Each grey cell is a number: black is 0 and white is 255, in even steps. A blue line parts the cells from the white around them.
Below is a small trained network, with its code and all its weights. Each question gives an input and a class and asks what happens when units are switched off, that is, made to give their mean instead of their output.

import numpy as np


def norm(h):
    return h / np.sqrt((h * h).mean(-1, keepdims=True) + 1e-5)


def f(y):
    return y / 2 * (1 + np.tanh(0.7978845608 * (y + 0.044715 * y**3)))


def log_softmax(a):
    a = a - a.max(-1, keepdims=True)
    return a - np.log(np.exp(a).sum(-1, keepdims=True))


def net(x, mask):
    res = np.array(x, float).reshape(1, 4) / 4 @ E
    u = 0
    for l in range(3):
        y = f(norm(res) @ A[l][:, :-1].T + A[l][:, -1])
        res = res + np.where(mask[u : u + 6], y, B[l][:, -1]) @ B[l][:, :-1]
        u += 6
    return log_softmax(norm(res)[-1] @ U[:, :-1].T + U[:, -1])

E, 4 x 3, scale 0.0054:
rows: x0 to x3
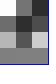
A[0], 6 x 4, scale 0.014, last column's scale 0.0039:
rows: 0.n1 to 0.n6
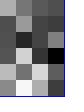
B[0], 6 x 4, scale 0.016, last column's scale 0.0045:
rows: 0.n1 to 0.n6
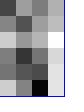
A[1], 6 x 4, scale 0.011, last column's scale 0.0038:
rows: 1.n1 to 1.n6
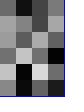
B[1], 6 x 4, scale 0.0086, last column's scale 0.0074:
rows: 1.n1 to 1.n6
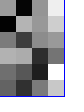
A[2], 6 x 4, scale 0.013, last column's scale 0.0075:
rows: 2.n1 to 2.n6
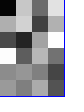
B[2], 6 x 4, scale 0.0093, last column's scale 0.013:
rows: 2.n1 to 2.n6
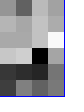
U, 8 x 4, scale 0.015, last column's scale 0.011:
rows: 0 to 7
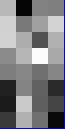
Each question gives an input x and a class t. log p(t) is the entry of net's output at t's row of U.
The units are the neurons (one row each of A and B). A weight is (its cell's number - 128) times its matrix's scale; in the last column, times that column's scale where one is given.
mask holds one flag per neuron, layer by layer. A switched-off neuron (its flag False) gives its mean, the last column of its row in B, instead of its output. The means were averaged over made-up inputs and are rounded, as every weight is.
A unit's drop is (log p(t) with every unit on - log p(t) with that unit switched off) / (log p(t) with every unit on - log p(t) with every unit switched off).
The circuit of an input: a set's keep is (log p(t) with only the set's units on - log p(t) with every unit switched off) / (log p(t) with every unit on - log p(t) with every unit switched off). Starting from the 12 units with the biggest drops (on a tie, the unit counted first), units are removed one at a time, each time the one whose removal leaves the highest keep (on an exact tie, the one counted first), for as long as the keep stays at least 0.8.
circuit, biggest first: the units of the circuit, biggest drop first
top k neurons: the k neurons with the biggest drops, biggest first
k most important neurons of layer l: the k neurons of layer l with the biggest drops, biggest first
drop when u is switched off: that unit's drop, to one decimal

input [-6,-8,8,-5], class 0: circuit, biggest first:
[0.n5]
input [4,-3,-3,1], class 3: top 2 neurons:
[1.n5, 0.n5]
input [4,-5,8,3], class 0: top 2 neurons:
[0.n5, 0.n3]
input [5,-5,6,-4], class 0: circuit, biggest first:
[0.n5, 0.n3]
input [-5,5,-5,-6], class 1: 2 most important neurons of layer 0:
[0.n3, 0.n5]
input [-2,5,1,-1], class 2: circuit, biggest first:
[0.n3, 2.n4]
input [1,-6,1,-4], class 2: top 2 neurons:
[0.n6, 0.n4]
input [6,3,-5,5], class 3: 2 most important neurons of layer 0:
[0.n1, 0.n5]
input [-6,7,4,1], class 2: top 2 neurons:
[0.n3, 1.n2]
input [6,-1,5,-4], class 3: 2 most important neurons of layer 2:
[2.n3, 2.n4]
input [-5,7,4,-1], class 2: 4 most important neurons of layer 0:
[0.n3, 0.n4, 0.n5, 0.n2]
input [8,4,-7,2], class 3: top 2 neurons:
[0.n1, 1.n2]
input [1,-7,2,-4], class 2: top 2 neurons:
[0.n6, 0.n4]
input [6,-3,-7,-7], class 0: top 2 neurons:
[0.n4, 1.n1]
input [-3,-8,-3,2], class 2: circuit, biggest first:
[0.n6]
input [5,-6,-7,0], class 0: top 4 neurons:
[0.n4, 0.n3, 2.n4, 1.n2]
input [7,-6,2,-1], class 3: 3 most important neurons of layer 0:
[0.n4, 0.n1, 0.n3]
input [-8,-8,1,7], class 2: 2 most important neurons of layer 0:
[0.n6, 0.n2]
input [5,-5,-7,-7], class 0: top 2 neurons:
[0.n4, 0.n3]
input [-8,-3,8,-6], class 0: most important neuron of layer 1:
[1.n1]
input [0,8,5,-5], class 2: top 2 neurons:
[0.n3, 2.n4]
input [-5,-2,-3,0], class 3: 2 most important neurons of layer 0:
[0.n5, 0.n6]
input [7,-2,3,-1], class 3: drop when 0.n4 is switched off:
0.2
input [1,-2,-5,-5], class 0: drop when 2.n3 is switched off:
0.0
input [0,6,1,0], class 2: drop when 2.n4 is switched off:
0.4
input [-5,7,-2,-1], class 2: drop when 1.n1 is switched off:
0.1
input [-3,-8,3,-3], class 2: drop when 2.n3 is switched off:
0.1
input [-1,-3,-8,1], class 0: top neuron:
[0.n4]
